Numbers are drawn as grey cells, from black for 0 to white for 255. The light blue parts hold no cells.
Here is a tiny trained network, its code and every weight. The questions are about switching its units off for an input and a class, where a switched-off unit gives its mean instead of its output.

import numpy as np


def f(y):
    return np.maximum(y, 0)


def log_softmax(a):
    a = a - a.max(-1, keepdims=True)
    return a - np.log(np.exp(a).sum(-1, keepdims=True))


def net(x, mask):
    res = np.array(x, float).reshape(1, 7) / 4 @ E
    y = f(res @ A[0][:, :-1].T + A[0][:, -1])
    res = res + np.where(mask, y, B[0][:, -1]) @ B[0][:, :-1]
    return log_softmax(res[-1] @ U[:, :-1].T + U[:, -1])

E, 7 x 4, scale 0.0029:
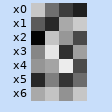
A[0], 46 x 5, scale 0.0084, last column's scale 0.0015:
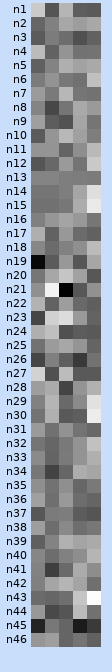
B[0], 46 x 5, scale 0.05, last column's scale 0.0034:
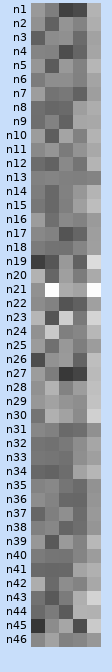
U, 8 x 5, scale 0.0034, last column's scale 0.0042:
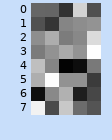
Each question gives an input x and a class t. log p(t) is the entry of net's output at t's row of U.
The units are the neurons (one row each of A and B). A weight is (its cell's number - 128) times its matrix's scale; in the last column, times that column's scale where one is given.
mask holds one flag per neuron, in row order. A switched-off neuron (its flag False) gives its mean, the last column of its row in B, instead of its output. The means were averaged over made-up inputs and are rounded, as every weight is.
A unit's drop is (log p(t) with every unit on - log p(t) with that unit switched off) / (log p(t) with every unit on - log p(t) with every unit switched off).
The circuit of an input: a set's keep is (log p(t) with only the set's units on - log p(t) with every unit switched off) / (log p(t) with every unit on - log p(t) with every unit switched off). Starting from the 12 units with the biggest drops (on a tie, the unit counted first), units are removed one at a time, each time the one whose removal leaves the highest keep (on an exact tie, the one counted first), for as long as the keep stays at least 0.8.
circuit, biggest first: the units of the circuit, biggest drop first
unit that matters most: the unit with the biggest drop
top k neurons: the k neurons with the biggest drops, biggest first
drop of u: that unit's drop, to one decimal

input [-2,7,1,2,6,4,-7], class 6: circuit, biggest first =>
n19, n45
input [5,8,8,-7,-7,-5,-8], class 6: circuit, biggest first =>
n45, n19
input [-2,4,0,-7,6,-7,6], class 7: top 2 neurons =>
n23, n20
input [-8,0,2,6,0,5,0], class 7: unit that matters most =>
n23
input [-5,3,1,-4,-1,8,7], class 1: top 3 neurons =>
n21, n19, n43
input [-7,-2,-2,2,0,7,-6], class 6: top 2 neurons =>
n19, n45
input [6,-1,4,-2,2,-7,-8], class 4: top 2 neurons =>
n27, n1
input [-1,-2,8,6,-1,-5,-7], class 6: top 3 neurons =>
n45, n19, n26
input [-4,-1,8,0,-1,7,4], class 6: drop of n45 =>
0.3
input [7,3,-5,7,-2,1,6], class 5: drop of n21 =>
0.2
